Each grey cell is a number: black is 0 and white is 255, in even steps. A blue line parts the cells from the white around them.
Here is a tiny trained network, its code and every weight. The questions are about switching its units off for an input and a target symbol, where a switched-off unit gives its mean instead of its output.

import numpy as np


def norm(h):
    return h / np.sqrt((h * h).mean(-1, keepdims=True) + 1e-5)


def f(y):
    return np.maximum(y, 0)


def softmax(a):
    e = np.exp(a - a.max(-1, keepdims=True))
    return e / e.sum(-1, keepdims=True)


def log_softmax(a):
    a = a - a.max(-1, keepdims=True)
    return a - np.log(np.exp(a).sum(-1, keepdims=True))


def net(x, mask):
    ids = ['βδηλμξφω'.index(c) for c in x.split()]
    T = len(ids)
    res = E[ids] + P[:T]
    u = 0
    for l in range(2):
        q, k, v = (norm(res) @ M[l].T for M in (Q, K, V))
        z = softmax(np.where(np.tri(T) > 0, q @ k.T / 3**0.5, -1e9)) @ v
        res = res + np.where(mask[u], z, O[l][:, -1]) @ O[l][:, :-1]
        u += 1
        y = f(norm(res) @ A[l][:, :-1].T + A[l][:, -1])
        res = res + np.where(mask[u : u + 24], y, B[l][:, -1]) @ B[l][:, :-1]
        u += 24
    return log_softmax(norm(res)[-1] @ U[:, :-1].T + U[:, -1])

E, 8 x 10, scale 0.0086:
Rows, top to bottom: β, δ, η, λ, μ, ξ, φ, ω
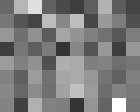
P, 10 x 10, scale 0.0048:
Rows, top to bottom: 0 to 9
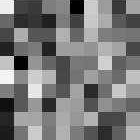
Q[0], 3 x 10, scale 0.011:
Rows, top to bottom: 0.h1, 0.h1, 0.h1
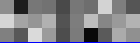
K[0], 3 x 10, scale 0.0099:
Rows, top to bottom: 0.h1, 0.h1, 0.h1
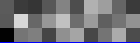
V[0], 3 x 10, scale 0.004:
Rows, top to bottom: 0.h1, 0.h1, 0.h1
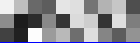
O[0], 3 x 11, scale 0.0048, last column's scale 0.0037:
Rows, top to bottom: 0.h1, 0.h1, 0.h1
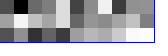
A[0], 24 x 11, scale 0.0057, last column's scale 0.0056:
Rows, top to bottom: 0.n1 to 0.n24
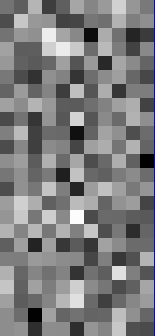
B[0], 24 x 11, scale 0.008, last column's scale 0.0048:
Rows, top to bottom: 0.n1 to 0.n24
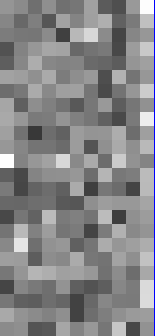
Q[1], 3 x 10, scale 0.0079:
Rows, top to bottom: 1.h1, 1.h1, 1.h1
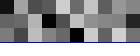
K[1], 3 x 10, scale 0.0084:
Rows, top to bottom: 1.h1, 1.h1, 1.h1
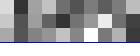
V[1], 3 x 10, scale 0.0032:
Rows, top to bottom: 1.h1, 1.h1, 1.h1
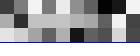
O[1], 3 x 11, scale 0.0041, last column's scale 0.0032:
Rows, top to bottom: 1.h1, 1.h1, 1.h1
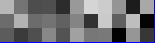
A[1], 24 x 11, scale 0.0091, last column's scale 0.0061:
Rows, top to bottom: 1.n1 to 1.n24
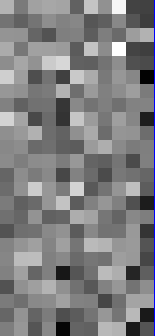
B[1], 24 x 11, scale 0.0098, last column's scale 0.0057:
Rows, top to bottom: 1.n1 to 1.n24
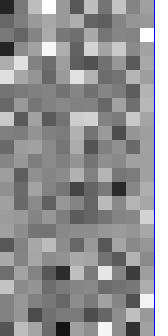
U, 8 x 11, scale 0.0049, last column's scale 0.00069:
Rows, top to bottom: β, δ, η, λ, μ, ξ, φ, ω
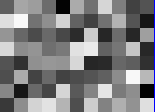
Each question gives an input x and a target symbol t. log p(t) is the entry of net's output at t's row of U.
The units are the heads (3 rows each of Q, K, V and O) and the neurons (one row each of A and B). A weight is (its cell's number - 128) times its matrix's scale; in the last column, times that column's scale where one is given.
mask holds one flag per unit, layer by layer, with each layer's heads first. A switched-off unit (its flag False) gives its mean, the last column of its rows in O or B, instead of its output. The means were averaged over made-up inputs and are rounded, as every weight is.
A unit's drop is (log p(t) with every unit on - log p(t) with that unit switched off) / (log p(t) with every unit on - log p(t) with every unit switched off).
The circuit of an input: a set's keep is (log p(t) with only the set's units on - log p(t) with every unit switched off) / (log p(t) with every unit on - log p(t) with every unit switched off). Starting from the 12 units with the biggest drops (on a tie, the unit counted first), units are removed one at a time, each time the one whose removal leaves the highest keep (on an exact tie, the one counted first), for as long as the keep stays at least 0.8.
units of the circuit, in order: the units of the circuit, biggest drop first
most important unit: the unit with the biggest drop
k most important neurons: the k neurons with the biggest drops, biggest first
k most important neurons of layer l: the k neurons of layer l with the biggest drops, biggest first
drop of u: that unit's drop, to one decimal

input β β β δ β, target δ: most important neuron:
0.n18
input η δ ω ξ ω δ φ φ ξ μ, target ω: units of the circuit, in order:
0.h1; 1.n18; 1.h1
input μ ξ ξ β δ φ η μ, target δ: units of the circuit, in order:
0.h1; 1.n5
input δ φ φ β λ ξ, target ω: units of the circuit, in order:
0.h1; 1.n18
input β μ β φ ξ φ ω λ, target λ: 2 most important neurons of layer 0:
0.n9; 0.n21
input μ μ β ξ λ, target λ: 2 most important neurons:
0.n18; 0.n9
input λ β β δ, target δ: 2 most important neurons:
1.n5; 0.n12
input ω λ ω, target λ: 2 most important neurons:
0.n5; 0.n14
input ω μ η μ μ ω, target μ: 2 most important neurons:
0.n24; 0.n14
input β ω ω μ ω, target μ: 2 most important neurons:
0.n14; 0.n24
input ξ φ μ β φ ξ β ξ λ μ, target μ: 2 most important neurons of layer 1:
1.n2; 1.n13
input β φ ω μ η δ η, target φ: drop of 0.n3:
0.0
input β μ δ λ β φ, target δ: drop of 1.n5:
0.1
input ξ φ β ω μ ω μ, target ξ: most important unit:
0.n15
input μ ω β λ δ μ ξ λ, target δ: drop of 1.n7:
0.0
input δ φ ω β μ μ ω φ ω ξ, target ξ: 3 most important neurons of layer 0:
0.n22; 0.n15; 0.n20
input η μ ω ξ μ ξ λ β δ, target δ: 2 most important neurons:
1.n5; 0.n4
